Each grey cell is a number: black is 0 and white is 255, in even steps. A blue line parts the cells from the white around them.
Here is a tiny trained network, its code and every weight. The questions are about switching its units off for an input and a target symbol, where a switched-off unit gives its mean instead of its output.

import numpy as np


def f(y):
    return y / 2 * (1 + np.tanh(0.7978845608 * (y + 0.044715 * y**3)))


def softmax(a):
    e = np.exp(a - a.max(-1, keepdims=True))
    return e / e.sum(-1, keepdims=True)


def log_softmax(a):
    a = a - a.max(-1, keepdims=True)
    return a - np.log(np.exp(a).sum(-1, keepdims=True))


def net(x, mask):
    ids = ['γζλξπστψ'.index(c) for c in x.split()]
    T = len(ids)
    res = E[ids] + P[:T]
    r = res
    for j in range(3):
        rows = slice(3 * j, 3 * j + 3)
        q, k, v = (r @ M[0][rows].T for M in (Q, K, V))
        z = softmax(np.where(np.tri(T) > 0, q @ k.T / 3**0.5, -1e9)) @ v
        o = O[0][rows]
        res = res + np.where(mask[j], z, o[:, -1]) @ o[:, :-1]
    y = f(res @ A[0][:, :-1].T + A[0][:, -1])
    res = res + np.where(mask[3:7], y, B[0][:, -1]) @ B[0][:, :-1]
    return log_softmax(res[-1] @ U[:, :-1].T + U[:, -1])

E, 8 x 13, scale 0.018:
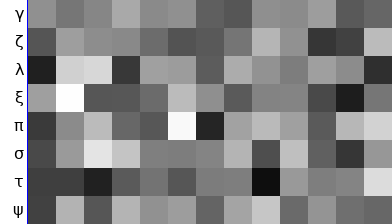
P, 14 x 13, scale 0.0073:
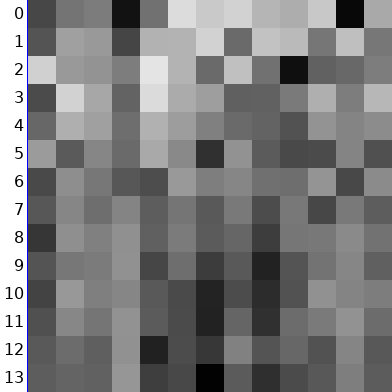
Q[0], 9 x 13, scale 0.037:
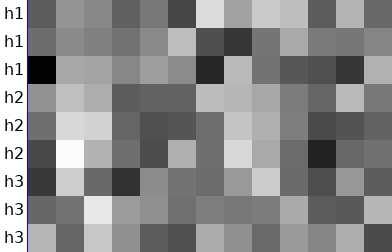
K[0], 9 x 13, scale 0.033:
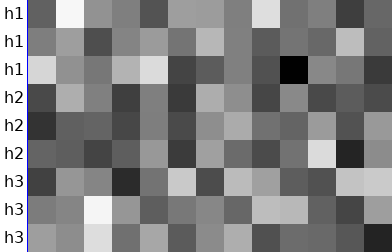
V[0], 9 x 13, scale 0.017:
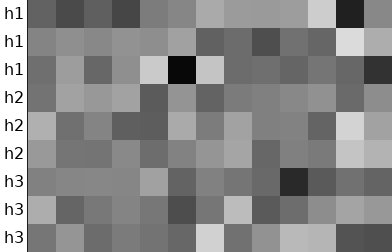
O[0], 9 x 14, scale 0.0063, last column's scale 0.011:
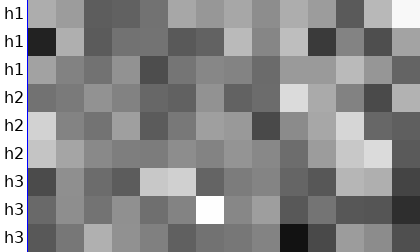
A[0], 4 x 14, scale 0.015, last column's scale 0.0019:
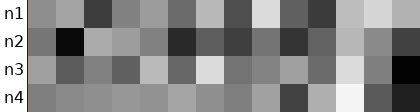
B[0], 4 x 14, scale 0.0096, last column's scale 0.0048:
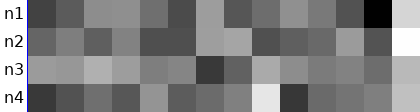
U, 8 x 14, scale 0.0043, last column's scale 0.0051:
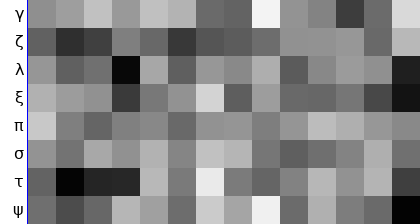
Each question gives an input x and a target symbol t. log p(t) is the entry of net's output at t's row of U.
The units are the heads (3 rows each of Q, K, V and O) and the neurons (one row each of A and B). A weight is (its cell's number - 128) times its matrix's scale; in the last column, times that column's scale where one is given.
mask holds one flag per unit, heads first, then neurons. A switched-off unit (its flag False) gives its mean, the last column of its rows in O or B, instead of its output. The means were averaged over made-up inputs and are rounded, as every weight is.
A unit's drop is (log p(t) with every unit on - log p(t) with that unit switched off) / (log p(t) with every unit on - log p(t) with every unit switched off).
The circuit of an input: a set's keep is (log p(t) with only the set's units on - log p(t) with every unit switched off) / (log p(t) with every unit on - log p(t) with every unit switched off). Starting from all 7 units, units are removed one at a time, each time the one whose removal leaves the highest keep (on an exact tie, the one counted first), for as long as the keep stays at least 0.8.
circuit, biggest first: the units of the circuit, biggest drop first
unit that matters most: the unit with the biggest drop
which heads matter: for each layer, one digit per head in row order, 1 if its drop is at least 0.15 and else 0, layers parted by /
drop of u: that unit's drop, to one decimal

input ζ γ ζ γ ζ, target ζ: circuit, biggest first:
[h3 h1 n2]
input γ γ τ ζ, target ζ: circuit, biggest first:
[n1 h2]
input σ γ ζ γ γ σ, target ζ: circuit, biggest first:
[h3 n2 h1]
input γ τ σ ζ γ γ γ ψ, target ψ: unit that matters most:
h2
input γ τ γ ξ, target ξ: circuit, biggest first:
[h2 n1 h3]
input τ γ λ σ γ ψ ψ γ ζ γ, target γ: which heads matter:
110
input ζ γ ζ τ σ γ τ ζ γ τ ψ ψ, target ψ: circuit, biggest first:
[h3 h2 n4 h1]
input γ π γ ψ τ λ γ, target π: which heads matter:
110
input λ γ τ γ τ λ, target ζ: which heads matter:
101
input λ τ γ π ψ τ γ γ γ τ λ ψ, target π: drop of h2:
0.4
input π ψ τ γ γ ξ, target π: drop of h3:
1.0
